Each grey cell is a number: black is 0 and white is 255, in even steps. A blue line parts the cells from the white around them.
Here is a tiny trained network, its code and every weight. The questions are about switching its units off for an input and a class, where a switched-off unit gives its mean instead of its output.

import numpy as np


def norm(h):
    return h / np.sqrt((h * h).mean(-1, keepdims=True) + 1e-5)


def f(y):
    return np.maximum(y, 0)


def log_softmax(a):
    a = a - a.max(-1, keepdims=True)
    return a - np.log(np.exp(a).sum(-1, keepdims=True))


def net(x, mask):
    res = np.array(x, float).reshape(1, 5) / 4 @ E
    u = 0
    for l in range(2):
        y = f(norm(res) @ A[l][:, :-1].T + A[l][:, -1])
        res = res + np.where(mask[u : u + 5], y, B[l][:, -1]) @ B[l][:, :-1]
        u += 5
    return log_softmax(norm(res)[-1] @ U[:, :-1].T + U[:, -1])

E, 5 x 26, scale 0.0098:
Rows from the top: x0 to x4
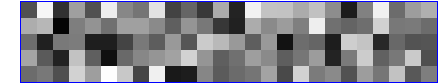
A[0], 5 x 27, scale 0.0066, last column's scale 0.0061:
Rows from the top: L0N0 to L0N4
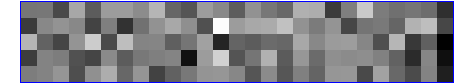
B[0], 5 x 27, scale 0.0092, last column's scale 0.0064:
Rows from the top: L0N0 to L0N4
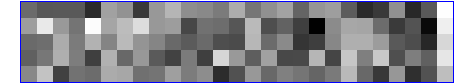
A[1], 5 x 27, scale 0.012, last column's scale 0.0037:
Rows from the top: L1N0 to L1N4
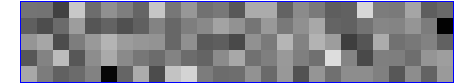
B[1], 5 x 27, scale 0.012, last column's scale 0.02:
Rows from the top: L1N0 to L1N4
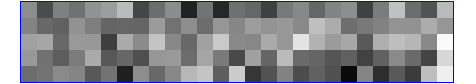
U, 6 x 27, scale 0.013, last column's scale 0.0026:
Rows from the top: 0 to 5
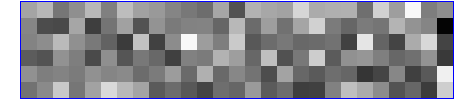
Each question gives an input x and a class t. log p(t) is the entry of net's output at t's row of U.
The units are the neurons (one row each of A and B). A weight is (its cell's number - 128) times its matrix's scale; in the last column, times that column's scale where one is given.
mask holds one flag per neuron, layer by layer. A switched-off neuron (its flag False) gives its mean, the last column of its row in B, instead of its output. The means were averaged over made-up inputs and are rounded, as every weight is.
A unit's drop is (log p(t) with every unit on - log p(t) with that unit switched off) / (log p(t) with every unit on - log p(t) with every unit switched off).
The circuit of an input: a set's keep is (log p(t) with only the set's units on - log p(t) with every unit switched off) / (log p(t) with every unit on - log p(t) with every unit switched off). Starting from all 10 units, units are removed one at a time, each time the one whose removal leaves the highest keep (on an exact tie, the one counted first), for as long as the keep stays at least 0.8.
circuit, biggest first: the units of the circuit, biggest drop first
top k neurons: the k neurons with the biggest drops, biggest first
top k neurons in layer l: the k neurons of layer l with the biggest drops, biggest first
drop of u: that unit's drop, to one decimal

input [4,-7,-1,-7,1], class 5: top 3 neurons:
(L0N1, L1N4, L0N3)
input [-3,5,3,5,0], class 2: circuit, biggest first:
(L1N4)
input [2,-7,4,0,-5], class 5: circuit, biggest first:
(L0N1, L1N2)
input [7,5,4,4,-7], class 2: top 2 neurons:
(L1N4, L1N3)
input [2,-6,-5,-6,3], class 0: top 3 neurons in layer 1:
(L1N4, L1N2, L1N0)
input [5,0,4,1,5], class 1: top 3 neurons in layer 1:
(L1N1, L1N4, L1N3)
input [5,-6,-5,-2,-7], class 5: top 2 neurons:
(L0N1, L1N4)
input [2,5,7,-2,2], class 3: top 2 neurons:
(L0N3, L1N2)
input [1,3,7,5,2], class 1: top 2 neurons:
(L0N1, L1N1)
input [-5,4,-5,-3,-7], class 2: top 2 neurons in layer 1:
(L1N4, L1N0)
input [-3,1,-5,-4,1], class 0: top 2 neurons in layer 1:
(L1N4, L1N2)
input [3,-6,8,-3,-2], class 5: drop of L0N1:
0.2
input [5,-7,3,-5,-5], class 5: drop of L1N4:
0.0
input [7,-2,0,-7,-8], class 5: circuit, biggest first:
(L0N1)
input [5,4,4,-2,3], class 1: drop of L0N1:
0.1
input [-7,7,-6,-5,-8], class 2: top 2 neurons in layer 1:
(L1N4, L1N0)
